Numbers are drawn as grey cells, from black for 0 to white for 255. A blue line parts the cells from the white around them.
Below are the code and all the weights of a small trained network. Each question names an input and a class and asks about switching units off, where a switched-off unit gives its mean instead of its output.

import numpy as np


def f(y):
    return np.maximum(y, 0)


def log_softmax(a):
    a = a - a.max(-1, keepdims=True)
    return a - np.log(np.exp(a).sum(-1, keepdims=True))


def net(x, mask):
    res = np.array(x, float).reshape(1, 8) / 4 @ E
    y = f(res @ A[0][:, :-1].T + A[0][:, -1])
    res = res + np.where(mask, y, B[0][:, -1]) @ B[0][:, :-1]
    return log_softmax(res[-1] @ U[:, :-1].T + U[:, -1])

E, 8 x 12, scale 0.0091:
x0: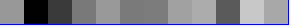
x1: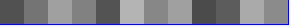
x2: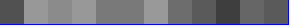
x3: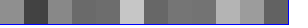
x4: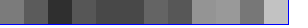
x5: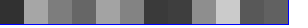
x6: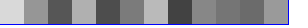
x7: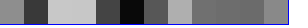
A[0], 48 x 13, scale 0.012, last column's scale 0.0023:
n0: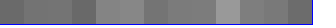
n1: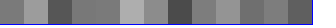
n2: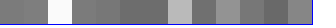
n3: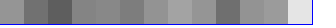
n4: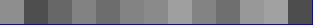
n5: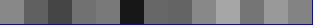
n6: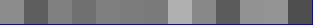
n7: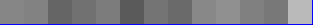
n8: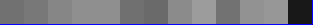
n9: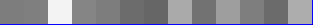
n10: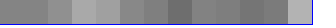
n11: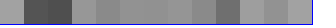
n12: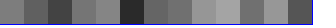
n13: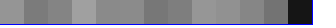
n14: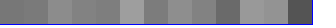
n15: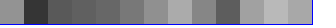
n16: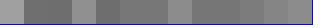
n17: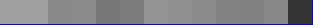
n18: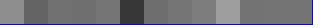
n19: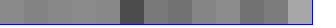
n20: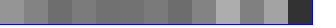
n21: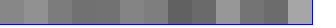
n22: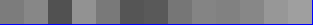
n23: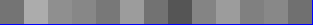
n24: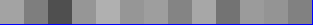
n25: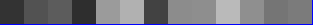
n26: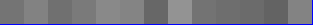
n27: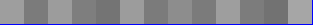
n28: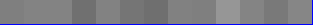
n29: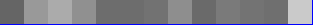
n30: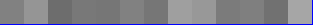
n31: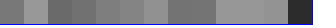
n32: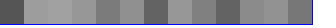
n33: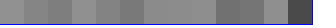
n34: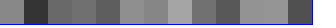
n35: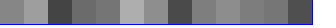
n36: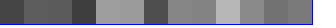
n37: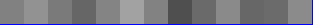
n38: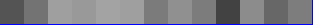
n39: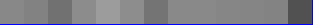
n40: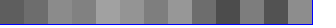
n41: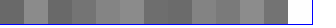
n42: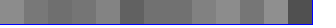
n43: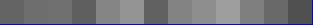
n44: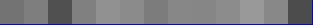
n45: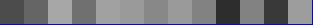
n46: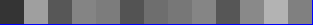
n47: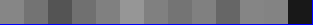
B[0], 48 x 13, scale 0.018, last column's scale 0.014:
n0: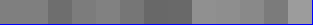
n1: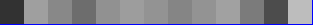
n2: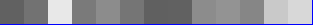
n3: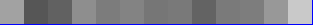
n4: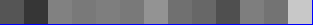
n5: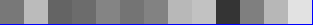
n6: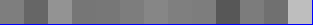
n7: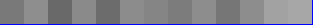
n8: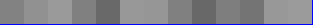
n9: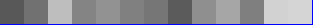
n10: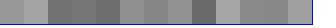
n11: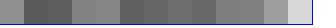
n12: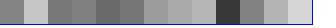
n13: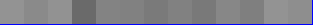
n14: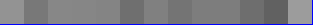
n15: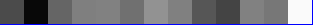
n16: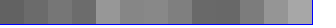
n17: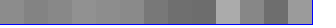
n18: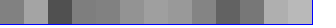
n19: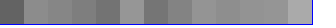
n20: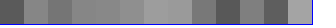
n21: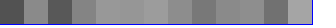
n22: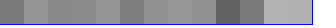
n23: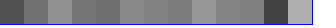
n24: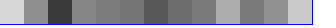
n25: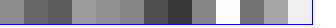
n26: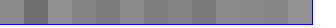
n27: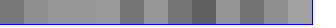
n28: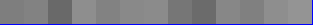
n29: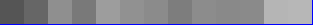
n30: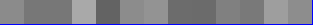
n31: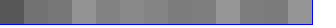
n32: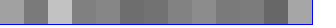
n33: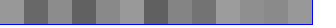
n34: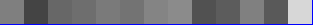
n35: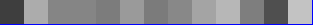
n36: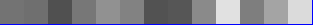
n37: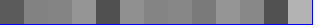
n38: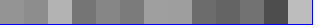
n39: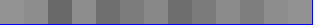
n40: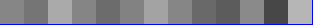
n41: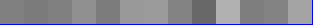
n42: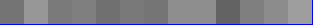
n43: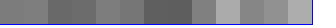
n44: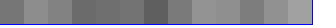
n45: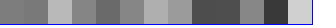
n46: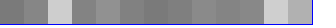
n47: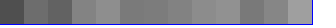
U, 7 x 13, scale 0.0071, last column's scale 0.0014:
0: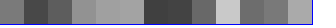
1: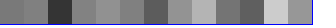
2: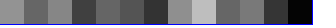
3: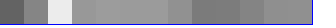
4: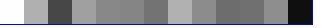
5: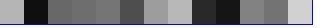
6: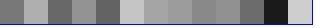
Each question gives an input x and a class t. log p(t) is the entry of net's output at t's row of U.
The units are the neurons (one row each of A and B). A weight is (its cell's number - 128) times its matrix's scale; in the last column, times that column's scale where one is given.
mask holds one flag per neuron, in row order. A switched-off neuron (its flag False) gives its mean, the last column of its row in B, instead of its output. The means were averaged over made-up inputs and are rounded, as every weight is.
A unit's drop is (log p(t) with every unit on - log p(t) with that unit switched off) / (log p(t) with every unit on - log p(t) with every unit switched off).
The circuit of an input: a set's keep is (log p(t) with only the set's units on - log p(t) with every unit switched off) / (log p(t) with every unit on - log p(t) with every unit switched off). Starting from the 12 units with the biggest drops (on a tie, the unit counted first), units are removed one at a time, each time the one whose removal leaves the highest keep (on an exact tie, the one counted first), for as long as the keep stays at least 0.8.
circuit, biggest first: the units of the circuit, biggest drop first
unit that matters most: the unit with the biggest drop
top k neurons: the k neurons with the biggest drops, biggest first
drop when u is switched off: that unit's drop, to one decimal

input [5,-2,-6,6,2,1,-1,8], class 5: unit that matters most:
n15
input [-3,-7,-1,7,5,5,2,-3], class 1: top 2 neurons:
(n5, n12)
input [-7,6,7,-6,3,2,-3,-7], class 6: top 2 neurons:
(n2, n9)
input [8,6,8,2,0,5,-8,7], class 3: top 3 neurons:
(n2, n9, n25)
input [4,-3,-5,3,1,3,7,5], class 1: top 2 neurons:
(n5, n45)
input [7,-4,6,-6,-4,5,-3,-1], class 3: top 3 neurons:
(n15, n46, n34)
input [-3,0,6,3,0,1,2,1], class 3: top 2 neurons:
(n25, n24)
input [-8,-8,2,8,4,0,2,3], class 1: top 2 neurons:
(n45, n5)
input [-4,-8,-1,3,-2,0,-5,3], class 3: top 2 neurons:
(n2, n24)
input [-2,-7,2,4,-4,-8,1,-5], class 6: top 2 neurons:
(n25, n36)
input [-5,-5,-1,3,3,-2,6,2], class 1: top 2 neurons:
(n45, n5)
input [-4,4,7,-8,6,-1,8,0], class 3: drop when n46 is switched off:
0.4
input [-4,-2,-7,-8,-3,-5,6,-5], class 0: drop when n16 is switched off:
-0.1
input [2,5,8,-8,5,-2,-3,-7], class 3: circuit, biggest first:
(n46)
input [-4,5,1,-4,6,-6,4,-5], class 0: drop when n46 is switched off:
0.4
